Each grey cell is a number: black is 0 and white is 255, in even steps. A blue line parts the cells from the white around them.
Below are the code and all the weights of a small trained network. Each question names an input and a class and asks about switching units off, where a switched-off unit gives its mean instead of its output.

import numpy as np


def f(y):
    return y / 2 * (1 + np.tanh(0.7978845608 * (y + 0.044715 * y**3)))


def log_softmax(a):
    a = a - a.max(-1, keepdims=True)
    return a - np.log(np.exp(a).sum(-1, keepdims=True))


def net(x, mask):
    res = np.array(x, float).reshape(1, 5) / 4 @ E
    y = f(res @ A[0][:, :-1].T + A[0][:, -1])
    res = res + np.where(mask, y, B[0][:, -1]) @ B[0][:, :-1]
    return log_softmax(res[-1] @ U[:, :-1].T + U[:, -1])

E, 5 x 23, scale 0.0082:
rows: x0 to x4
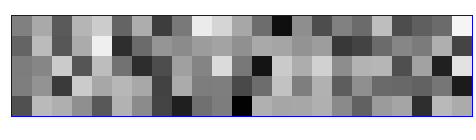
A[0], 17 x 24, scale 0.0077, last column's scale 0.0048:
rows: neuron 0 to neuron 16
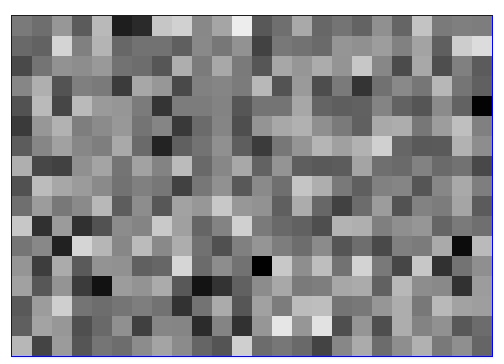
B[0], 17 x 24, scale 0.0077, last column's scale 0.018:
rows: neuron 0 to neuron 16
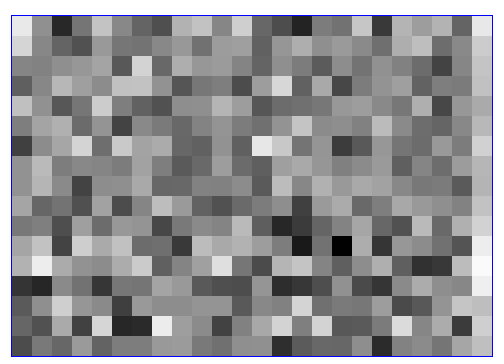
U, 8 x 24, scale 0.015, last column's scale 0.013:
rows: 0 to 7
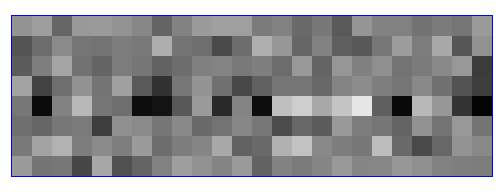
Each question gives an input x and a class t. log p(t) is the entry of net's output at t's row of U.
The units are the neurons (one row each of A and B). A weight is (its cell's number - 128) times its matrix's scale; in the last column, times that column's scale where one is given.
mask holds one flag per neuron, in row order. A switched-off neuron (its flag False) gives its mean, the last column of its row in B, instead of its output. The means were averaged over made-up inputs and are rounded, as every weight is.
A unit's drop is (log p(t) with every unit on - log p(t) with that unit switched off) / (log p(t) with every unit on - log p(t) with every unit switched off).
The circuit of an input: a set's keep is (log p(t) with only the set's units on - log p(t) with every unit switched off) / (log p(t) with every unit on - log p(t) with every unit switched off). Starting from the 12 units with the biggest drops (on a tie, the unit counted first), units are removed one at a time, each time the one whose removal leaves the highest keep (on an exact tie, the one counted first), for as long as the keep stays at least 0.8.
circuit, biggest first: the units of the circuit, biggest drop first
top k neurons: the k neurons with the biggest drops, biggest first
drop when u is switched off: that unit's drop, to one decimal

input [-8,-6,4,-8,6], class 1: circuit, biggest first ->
[neuron 15]
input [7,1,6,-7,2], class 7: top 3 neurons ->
[neuron 0; neuron 9; neuron 1]
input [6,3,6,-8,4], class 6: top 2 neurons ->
[neuron 6; neuron 14]
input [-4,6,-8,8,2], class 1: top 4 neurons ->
[neuron 15; neuron 12; neuron 13; neuron 0]
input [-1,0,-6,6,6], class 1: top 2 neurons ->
[neuron 12; neuron 15]
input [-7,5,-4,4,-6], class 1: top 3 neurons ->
[neuron 13; neuron 15; neuron 12]
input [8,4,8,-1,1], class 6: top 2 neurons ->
[neuron 6; neuron 11]
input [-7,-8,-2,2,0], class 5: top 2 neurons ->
[neuron 10; neuron 6]
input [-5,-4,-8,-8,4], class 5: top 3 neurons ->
[neuron 10; neuron 6; neuron 13]
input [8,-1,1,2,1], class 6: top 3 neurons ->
[neuron 0; neuron 11; neuron 6]
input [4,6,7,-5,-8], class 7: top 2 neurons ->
[neuron 9; neuron 11]
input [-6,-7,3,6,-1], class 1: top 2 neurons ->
[neuron 13; neuron 15]
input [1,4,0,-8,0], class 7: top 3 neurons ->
[neuron 11; neuron 12; neuron 6]
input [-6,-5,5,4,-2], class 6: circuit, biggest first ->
[neuron 12]
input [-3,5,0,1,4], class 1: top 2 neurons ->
[neuron 12; neuron 15]
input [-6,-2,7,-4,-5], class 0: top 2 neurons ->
[neuron 12; neuron 10]
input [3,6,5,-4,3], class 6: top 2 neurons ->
[neuron 14; neuron 13]
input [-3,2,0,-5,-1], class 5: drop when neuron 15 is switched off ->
0.1
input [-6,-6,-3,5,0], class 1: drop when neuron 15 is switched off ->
0.2
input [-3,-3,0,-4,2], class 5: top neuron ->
[neuron 3]
